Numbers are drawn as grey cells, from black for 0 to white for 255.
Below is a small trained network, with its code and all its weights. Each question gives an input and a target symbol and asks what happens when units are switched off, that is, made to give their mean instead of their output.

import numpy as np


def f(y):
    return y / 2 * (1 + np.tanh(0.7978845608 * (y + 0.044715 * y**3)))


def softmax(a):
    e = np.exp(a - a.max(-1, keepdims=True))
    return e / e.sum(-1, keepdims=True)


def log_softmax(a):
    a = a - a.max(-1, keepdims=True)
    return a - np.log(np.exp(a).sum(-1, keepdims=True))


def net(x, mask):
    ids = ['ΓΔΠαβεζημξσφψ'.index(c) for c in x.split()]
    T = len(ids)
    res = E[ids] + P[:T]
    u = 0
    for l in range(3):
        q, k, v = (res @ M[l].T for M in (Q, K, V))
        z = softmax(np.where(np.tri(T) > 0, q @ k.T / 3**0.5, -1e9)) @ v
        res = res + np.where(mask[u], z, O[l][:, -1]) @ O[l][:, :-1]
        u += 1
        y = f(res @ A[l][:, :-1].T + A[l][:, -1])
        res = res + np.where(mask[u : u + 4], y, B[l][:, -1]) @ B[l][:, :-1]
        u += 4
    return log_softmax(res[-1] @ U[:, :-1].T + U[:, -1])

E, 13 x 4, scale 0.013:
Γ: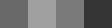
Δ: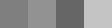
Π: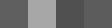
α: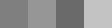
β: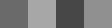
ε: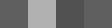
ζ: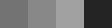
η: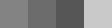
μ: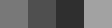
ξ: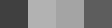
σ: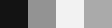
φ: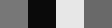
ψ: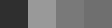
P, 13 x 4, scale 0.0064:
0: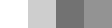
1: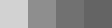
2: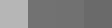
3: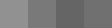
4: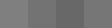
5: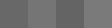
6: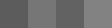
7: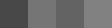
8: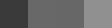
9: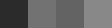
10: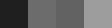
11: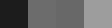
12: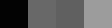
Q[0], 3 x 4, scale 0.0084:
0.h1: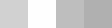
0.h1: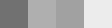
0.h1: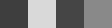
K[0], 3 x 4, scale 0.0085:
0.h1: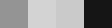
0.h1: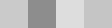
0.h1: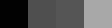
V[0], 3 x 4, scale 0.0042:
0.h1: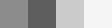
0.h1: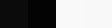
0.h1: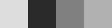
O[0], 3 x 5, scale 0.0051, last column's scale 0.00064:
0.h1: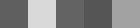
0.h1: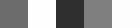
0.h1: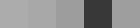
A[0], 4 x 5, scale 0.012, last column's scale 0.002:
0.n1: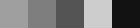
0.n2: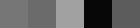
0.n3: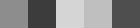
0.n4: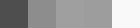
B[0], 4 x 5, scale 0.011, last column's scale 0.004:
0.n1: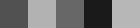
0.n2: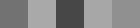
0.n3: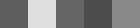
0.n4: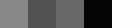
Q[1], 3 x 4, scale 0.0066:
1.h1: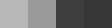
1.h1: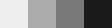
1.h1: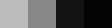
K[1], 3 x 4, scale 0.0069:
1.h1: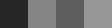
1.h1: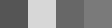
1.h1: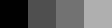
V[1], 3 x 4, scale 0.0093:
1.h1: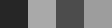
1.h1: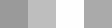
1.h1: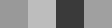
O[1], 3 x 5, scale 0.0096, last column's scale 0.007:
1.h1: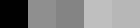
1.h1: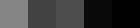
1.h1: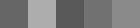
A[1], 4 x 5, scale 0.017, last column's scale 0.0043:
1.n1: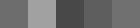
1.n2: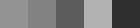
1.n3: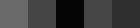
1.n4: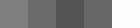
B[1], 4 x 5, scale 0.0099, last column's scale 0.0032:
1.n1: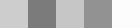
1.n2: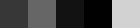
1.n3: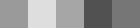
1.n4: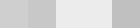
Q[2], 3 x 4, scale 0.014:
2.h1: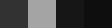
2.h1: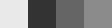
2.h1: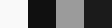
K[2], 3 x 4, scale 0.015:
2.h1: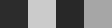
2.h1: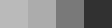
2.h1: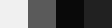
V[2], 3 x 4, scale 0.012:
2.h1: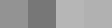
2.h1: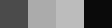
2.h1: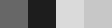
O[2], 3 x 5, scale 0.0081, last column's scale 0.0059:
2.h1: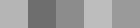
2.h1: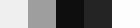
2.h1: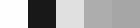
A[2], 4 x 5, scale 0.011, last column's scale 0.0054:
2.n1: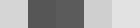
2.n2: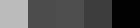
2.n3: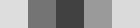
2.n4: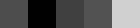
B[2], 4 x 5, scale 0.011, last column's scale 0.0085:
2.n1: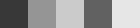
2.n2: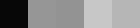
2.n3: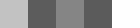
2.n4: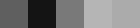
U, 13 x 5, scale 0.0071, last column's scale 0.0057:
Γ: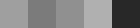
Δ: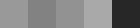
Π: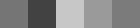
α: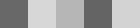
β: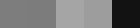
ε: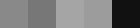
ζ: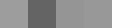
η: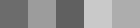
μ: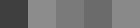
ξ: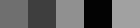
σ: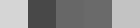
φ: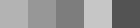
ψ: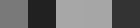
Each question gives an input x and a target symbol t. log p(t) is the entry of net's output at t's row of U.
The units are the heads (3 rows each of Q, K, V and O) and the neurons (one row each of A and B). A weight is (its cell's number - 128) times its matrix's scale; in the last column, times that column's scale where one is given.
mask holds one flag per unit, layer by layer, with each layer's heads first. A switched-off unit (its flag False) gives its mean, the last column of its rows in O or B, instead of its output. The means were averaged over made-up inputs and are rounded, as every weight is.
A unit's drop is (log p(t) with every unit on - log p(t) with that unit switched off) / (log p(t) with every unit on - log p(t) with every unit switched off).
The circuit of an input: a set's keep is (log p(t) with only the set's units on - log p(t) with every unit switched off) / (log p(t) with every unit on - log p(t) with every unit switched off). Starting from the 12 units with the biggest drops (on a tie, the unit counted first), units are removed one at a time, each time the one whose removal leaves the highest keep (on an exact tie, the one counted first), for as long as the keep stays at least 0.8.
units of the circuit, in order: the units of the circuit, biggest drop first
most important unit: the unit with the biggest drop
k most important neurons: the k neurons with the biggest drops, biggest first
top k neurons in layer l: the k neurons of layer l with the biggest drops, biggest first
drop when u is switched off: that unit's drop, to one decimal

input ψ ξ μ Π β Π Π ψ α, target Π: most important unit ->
2.h1
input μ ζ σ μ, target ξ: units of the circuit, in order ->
(2.n3; 2.n1; 2.h1)
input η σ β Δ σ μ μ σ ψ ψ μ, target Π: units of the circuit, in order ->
(2.h1; 2.n1)
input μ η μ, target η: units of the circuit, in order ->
(2.h1; 1.h1; 0.n1)
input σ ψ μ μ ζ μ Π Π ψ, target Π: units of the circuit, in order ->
(2.h1; 1.n2; 2.n1)
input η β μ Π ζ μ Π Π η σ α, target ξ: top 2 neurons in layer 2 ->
(2.n3; 2.n1)
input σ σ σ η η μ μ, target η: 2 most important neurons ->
(0.n4; 1.n2)
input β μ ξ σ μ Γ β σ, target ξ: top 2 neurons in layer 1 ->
(1.n2; 1.n4)
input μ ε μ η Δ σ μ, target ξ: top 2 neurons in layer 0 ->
(0.n4; 0.n1)
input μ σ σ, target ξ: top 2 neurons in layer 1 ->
(1.n2; 1.n1)
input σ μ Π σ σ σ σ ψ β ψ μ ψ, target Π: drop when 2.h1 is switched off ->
0.9
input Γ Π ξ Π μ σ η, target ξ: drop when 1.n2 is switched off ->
0.2
